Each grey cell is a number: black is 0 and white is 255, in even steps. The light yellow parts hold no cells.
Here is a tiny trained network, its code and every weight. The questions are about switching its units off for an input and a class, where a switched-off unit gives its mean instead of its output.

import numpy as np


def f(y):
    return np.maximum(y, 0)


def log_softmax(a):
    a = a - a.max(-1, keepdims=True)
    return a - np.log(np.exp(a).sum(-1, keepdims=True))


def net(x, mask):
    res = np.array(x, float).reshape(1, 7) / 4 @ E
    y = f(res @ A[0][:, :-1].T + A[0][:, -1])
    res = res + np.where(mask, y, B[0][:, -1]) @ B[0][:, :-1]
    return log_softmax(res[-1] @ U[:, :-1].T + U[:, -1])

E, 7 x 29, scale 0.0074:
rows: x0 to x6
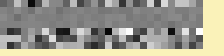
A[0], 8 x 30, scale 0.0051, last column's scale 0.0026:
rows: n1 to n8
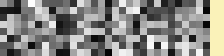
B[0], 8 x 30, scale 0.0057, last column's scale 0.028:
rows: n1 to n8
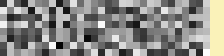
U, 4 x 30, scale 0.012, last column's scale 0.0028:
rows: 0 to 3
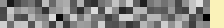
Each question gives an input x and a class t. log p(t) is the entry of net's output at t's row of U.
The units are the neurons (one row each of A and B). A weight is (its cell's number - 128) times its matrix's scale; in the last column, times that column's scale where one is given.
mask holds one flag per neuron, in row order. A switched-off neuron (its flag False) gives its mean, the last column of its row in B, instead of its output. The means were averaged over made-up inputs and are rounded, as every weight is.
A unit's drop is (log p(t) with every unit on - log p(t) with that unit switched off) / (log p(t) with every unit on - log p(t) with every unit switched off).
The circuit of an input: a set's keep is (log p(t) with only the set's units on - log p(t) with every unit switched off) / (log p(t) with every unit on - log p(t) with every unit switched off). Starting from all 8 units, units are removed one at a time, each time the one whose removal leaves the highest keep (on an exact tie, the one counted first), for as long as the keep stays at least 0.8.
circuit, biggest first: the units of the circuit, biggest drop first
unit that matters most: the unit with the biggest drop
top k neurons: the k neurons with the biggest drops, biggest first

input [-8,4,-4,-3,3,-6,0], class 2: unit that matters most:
n1
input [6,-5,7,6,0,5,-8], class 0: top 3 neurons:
[n3; n5; n1]
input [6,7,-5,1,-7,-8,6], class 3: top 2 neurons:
[n8; n1]
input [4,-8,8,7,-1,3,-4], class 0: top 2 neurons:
[n1; n8]
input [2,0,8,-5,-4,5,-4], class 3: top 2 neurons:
[n8; n6]
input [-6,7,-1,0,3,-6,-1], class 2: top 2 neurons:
[n1; n4]
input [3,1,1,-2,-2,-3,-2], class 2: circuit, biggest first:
[n8; n4; n6]
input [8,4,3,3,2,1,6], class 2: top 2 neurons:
[n7; n3]
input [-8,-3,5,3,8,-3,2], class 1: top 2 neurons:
[n8; n7]
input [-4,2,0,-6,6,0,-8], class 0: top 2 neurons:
[n3; n5]
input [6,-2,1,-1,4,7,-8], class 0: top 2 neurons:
[n3; n5]
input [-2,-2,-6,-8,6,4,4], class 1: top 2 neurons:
[n8; n3]
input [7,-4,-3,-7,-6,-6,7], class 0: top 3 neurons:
[n8; n1; n4]
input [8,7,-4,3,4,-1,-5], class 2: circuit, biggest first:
[n7]
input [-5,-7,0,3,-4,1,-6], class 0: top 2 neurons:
[n8; n7]
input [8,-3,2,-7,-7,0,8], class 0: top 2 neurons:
[n8; n1]
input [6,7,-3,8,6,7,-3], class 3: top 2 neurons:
[n4; n1]
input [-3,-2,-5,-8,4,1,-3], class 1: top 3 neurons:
[n8; n6; n7]
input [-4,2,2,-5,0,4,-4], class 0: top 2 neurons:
[n7; n2]
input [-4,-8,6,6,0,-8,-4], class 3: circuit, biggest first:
[n2]
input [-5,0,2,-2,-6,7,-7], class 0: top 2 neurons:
[n8; n2]
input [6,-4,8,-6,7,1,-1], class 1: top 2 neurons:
[n8; n1]
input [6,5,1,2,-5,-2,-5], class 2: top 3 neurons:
[n8; n6; n7]
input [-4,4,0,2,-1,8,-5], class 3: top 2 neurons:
[n4; n6]
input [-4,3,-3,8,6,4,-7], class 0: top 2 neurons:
[n3; n5]
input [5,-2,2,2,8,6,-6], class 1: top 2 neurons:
[n8; n6]
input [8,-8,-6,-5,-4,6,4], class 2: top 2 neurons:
[n8; n7]
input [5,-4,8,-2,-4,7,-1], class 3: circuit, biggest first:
[n8]
